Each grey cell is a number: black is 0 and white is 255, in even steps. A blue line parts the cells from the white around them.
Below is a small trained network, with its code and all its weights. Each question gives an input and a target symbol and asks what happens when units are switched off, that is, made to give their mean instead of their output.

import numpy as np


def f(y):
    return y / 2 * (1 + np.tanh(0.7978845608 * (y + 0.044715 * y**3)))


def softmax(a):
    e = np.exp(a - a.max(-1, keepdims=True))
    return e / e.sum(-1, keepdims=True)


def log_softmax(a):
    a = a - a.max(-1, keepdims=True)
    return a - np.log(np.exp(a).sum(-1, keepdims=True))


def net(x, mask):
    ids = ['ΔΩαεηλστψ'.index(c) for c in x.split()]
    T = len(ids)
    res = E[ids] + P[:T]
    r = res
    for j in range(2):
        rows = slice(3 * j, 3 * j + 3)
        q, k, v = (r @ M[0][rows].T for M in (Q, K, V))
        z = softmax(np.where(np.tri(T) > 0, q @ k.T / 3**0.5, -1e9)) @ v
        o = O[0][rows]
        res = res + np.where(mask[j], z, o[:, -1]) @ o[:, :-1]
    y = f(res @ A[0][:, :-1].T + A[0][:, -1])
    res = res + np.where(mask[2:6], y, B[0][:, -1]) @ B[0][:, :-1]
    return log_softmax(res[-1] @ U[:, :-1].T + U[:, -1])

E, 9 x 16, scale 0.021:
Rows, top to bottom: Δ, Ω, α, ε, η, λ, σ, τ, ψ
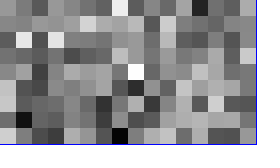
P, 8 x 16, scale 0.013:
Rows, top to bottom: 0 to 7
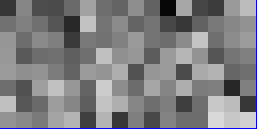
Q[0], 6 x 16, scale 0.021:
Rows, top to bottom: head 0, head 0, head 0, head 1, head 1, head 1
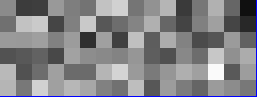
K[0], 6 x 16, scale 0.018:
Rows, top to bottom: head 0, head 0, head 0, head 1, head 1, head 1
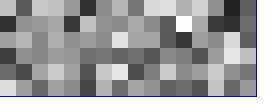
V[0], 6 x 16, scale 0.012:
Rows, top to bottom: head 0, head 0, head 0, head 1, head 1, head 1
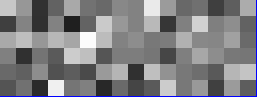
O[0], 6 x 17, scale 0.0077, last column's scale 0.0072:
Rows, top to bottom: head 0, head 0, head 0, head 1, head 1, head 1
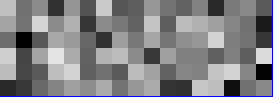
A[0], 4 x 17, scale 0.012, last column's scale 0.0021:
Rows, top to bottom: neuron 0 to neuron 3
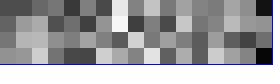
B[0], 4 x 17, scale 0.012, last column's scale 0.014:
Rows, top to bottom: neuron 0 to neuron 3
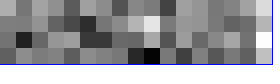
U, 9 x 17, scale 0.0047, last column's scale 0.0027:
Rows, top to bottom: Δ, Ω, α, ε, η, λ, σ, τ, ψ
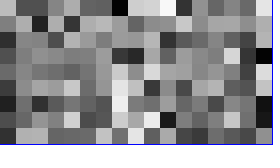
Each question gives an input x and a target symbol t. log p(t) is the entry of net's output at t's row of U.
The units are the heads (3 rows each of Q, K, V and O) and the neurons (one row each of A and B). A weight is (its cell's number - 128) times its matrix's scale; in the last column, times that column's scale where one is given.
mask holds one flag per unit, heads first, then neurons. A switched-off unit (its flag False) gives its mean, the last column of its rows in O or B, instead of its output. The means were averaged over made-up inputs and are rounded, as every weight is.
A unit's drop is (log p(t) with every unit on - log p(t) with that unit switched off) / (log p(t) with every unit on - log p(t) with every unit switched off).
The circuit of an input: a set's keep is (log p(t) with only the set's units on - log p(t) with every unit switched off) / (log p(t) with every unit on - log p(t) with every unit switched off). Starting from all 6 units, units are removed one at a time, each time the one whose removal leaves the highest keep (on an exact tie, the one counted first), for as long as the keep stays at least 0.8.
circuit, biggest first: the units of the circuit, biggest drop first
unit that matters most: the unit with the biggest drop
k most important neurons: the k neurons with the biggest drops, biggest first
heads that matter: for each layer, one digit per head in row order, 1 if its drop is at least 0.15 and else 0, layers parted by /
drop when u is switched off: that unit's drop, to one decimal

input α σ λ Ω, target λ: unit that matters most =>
head 0
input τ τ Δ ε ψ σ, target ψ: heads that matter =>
11
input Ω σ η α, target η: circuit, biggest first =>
(head 0; head 1; neuron 1)
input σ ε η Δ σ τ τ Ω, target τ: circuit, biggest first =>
(neuron 2; head 0)
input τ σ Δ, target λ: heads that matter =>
01
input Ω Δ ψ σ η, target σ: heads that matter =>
11
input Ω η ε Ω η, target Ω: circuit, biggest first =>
(head 0; neuron 0; head 1)
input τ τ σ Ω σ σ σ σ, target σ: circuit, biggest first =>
(head 1; head 0; neuron 2)
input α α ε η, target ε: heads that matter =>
10
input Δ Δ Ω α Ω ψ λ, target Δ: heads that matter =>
10
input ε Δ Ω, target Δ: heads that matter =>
01
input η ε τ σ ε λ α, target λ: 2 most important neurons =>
(neuron 2; neuron 3)
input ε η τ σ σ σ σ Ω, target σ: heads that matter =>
11
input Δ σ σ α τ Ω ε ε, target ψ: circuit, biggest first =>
(head 0)
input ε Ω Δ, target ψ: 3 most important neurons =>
(neuron 3; neuron 2; neuron 1)
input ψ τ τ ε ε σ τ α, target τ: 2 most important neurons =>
(neuron 2; neuron 3)
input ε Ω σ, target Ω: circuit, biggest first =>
(head 0; neuron 0; neuron 2)
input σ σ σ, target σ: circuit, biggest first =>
(head 1; neuron 2; head 0)
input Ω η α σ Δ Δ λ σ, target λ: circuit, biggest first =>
(head 0; neuron 2; neuron 3)
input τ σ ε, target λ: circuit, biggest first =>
(head 1)
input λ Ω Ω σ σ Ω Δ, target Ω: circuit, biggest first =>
(head 0; neuron 0; head 1)
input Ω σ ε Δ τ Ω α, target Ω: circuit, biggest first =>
(head 0; neuron 0; neuron 2)
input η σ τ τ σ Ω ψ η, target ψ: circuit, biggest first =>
(head 0; head 1)
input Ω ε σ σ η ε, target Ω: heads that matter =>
01
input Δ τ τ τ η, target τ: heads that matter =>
10
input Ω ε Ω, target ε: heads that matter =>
11
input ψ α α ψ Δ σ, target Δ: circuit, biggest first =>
(head 1; head 0)
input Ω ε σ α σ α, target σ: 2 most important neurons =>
(neuron 2; neuron 0)
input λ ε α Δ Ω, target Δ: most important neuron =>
(neuron 3)
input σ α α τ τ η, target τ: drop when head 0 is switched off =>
0.4
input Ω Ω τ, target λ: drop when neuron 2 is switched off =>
0.1
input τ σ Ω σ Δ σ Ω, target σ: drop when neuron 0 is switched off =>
0.1
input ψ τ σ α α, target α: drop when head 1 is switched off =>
1.0
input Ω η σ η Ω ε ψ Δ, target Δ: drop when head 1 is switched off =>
0.3
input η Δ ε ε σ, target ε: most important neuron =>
(neuron 3)
